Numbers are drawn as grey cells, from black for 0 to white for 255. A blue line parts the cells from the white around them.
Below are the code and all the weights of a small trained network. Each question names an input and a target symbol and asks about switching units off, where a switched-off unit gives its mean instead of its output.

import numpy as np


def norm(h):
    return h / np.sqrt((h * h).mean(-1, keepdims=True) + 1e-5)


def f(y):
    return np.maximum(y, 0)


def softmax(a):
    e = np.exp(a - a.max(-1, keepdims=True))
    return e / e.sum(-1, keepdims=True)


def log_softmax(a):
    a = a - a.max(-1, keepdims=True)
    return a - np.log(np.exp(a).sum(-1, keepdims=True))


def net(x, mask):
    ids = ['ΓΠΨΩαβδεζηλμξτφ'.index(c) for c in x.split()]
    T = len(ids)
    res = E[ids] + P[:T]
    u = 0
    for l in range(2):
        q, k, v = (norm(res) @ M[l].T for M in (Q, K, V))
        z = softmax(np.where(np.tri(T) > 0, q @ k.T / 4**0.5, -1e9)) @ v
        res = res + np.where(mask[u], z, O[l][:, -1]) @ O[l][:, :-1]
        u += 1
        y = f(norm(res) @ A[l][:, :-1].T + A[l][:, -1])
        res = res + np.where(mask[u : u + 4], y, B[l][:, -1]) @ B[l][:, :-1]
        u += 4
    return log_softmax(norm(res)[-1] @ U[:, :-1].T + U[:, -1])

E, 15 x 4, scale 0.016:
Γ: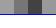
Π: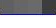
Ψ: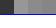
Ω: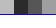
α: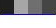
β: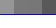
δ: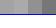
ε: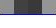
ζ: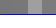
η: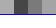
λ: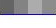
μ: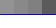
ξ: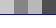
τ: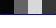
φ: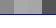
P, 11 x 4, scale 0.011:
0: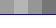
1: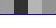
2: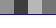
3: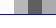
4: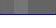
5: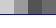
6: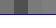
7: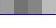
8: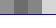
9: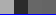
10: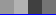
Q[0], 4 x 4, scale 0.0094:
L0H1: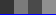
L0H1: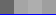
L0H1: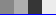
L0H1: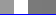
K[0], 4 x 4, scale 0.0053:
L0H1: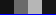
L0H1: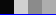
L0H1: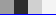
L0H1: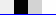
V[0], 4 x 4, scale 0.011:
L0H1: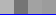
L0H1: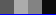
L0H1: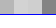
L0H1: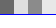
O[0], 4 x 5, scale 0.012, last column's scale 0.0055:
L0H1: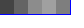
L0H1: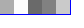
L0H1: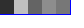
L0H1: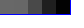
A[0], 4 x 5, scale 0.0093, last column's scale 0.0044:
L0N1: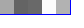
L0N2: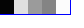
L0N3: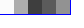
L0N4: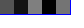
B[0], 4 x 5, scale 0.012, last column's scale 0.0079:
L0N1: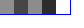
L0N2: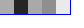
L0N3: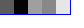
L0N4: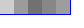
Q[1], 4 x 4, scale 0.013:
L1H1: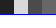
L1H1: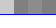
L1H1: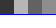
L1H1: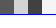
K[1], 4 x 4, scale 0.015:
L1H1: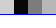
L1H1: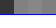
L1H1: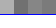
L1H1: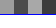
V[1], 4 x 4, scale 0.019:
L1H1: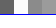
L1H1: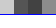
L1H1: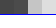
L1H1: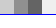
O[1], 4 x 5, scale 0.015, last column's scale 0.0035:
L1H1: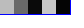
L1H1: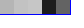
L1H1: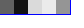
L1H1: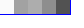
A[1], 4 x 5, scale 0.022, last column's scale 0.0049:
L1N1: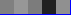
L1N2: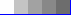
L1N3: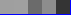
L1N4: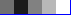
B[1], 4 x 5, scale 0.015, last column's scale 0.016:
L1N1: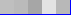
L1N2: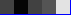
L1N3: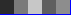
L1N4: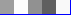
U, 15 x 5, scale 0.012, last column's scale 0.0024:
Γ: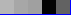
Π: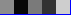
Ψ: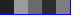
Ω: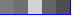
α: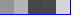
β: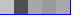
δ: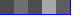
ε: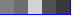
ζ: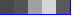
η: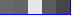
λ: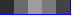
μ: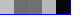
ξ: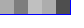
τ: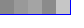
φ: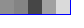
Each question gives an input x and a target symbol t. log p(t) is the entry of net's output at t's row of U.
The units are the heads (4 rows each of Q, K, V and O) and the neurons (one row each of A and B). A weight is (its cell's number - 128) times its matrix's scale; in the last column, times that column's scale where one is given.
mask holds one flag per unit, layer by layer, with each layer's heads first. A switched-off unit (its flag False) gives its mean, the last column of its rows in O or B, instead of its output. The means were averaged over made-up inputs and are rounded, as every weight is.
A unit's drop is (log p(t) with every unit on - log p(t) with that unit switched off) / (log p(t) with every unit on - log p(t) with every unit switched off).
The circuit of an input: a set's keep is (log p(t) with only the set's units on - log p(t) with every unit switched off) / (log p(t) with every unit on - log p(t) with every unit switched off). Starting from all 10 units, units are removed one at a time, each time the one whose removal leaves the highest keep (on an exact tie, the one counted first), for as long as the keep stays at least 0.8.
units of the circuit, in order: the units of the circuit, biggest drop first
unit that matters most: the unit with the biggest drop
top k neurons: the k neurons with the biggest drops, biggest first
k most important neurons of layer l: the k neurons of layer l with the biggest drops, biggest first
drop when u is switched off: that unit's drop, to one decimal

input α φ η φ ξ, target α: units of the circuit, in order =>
[L0H1, L1H1]
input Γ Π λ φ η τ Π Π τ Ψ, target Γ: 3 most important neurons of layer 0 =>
[L0N2, L0N3, L0N1]
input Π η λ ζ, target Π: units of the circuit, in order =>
[L1H1, L0H1, L1N2]
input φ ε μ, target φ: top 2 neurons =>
[L0N2, L0N1]
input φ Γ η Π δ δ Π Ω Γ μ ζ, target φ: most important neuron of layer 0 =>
[L0N1]
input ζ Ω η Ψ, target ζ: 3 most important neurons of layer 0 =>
[L0N2, L0N1, L0N3]
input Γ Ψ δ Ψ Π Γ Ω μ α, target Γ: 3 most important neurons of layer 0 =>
[L0N2, L0N3, L0N4]
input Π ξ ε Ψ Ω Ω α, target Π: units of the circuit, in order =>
[L1H1, L0H1, L1N2, L0N3]
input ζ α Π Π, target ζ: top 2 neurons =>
[L0N2, L0N1]
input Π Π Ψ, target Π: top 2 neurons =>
[L1N2, L1N1]
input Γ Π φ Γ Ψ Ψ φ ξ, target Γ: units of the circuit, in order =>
[L0N2, L0H1, L0N3, L0N4]
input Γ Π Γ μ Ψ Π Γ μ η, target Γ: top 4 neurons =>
[L0N2, L0N3, L0N4, L0N1]
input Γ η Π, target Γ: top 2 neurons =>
[L0N4, L0N3]
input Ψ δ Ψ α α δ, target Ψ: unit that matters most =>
L0H1
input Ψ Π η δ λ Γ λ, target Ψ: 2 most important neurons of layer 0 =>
[L0N2, L0N1]
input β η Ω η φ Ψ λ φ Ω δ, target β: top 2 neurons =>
[L0N1, L0N2]
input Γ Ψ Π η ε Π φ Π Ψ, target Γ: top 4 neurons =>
[L0N3, L0N2, L0N4, L0N1]
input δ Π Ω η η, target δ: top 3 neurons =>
[L0N3, L0N1, L0N2]
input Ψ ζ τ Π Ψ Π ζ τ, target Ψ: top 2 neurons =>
[L0N2, L0N1]
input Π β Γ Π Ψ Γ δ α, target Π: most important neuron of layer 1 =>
[L1N2]
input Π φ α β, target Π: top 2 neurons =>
[L1N2, L0N2]
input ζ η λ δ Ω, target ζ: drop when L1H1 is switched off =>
1.4
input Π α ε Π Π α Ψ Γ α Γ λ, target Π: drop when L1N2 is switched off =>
0.4
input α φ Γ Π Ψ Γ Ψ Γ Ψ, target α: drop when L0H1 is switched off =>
0.9
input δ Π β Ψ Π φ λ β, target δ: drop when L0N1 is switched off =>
0.3
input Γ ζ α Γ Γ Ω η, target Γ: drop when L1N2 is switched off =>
0.0
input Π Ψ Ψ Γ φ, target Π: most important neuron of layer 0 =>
[L0N1]
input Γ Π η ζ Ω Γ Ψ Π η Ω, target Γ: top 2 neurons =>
[L0N3, L0N2]
